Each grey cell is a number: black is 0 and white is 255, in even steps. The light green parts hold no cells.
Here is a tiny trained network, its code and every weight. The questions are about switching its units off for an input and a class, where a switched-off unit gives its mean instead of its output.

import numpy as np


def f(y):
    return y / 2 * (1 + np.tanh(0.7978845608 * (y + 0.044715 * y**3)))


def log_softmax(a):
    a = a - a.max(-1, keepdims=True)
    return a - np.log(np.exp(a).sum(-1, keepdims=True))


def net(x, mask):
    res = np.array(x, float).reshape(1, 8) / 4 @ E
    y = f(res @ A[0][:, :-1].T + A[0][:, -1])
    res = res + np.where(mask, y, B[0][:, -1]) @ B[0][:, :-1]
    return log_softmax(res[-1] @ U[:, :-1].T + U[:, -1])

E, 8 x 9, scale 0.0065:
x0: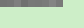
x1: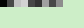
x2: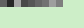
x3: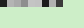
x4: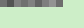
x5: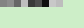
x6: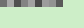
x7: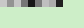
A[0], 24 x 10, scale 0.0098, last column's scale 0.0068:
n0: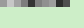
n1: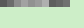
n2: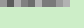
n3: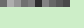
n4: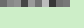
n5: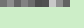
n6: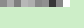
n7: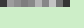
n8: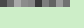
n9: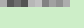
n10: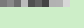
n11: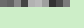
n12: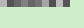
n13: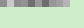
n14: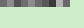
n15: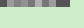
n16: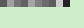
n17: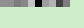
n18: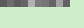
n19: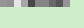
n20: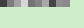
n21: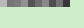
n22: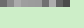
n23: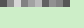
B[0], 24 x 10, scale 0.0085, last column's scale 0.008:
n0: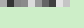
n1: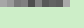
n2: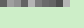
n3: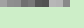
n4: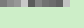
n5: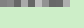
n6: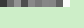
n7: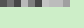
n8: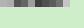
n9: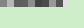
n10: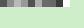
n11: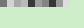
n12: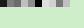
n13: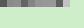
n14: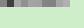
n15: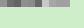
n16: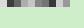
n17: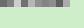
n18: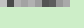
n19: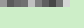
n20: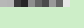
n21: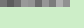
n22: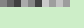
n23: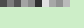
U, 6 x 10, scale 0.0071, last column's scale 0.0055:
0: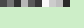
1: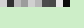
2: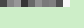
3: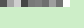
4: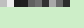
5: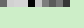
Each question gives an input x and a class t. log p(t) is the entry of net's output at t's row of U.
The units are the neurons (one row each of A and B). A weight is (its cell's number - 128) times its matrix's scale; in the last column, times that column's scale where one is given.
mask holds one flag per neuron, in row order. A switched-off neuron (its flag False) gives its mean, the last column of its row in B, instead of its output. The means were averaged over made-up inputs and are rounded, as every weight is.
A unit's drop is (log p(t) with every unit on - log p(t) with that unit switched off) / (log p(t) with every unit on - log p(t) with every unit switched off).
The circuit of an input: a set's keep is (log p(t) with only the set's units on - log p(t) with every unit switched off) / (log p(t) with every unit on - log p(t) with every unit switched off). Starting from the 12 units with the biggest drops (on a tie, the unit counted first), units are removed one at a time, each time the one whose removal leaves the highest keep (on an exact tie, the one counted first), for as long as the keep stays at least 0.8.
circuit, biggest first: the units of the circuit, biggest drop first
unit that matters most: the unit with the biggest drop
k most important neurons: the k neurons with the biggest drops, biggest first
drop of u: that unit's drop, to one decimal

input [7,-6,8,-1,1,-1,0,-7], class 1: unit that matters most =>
n18
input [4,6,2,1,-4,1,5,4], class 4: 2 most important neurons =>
(n20 n8)
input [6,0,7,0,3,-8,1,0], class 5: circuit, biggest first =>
(n11 n4)
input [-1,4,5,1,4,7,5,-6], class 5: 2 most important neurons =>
(n10 n5)
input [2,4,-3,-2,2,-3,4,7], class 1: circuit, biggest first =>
(n0 n19)
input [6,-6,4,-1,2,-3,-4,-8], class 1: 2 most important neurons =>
(n18 n16)
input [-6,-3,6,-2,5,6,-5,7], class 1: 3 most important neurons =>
(n0 n19 n6)
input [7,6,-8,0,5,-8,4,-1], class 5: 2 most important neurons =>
(n11 n4)
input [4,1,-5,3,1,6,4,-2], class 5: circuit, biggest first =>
(n10 n5)
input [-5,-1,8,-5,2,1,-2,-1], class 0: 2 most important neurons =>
(n12 n20)
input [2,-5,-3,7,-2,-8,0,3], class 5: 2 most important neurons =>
(n11 n12)
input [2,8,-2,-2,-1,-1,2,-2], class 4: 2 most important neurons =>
(n20 n8)
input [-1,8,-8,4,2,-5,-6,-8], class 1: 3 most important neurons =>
(n16 n18 n14)
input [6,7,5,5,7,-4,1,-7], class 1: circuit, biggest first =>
(n18)
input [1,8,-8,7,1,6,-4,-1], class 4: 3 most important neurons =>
(n20 n8 n12)
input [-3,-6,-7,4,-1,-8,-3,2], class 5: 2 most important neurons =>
(n11 n20)
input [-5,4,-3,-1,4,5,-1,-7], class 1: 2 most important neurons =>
(n16 n14)
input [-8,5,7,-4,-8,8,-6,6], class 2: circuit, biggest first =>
(n19 n2)
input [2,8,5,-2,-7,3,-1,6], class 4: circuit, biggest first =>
(n20 n8)
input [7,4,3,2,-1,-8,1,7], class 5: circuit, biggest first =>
(n11)
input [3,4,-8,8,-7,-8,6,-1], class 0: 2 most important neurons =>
(n23 n7)
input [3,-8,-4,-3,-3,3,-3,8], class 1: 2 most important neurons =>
(n0 n20)
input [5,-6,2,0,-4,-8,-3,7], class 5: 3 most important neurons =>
(n11 n4 n20)
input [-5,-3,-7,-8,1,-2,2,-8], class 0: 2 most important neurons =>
(n12 n0)
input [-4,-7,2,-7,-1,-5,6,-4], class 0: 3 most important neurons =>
(n12 n20 n10)
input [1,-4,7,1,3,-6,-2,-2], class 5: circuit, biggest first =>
(n11 n20)
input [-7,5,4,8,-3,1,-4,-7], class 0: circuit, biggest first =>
(n23)
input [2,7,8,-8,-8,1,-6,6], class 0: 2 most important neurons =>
(n12 n21)
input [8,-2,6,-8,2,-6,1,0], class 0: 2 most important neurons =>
(n12 n10)
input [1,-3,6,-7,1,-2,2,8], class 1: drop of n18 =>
-0.1
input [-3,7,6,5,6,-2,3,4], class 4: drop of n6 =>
0.1
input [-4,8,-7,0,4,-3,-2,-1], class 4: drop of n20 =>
0.5
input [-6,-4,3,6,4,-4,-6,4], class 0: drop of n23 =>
0.4
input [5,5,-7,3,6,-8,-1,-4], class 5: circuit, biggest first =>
(n11)
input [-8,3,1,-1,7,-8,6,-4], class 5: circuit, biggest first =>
(n11 n4)
